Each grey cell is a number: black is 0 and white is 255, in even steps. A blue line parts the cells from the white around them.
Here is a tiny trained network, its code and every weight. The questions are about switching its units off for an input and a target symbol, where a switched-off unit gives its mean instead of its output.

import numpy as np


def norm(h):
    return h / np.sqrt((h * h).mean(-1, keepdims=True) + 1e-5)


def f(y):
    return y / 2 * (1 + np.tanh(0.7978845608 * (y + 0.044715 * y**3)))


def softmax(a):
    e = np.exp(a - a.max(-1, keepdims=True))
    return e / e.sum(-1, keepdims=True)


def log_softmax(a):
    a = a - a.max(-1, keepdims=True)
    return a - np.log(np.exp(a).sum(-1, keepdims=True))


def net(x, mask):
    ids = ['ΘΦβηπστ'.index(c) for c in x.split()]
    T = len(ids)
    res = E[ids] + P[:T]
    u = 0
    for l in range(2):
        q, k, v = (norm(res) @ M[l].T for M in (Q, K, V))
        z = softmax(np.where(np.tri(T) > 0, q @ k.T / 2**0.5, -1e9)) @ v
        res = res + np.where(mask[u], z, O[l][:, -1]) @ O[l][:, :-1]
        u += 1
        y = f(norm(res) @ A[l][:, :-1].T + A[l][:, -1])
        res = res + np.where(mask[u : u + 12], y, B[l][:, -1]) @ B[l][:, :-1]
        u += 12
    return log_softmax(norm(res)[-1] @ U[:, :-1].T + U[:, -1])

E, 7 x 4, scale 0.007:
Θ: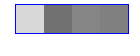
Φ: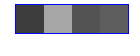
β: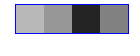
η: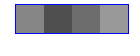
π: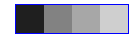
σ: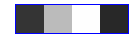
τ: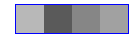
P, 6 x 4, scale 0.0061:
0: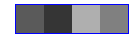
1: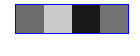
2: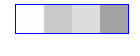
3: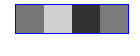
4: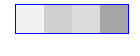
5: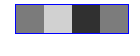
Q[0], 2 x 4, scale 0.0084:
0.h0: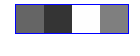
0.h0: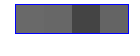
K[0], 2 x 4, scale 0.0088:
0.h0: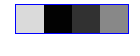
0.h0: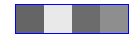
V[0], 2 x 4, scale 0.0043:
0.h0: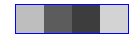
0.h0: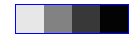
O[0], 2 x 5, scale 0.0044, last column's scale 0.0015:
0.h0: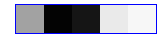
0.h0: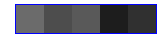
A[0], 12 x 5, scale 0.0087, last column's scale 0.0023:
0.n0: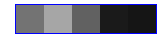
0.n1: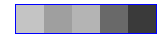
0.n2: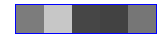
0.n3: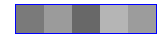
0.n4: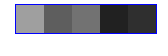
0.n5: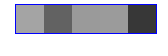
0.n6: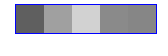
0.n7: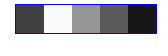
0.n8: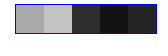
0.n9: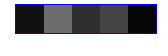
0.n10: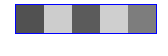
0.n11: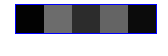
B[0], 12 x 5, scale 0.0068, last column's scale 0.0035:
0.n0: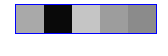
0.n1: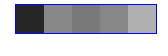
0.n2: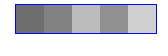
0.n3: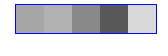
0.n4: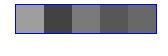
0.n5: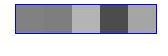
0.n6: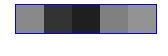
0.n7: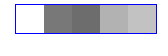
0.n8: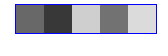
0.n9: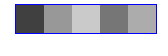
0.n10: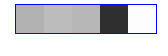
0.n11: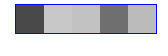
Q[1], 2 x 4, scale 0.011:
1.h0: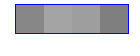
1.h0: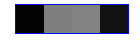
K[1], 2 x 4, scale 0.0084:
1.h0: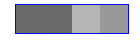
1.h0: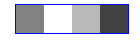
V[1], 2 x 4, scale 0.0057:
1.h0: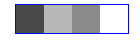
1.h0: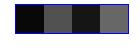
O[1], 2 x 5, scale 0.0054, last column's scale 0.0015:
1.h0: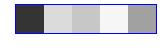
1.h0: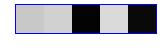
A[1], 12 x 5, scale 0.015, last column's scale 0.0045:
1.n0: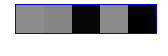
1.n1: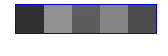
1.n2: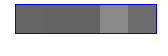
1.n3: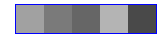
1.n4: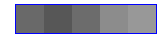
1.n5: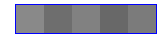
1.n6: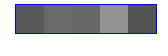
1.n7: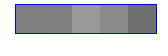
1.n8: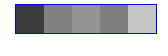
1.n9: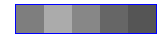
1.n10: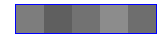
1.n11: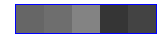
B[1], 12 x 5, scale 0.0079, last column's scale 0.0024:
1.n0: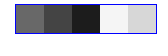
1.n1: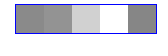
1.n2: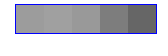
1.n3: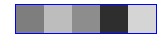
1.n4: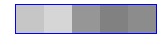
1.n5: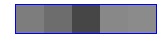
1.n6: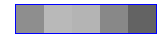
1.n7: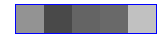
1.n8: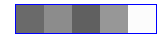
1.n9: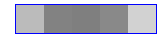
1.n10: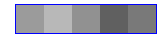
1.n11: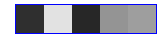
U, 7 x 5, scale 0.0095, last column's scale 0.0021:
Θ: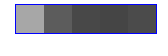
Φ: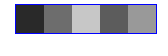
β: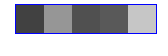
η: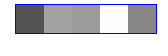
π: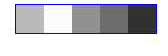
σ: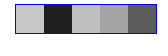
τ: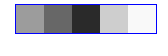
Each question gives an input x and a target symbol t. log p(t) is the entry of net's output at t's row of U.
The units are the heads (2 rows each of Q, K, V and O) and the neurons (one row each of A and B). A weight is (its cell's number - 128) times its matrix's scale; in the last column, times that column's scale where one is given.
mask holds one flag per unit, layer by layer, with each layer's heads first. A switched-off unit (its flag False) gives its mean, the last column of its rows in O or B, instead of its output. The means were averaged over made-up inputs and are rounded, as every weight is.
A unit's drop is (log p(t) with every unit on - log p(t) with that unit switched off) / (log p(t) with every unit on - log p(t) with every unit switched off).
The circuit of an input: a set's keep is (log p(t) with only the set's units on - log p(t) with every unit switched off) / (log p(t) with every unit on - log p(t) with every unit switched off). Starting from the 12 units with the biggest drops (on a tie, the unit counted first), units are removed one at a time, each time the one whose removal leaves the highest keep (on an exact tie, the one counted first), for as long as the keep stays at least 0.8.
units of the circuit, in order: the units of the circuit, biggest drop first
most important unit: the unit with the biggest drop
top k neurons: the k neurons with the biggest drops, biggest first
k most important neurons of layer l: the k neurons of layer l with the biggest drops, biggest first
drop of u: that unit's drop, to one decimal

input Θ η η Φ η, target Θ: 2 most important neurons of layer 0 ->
0.n11; 0.n10
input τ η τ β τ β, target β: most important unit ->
1.n11
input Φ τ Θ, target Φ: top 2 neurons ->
0.n7; 0.n1
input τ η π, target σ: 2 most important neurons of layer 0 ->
0.n10; 0.n6
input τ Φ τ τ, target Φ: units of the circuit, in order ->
0.h0; 0.n8
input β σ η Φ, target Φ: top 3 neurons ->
0.n8; 0.n9; 0.n11
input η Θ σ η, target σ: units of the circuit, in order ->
0.h0; 0.n7; 0.n8
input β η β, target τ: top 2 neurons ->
1.n0; 0.n10
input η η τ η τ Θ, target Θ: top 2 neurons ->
0.n8; 0.n11
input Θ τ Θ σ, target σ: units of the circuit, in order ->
0.n7; 0.n0
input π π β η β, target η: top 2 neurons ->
0.n1; 0.n6
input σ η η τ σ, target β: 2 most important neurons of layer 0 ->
0.n6; 0.n1
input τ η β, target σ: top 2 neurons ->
0.n10; 0.n1
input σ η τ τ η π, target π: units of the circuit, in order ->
0.n10
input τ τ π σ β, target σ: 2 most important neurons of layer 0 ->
0.n10; 0.n11
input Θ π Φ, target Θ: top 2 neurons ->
0.n7; 0.n6
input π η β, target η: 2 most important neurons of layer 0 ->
0.n1; 0.n10
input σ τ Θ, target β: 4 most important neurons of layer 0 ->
0.n7; 0.n1; 0.n6; 0.n10
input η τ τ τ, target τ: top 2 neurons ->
1.n0; 0.n10
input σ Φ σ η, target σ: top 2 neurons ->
0.n7; 0.n0
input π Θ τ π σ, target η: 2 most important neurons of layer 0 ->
0.n8; 0.n6
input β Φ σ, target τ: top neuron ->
0.n6
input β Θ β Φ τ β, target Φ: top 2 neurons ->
0.n8; 0.n2
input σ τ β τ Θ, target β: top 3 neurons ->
0.n7; 1.n11; 0.n1
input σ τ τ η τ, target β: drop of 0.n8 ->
0.4
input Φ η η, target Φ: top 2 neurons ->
0.n5; 0.n7
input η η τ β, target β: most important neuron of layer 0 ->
0.n8
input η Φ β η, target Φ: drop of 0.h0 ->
0.2
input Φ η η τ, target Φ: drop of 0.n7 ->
0.1
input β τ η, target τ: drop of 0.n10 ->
0.2
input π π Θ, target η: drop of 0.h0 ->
0.6
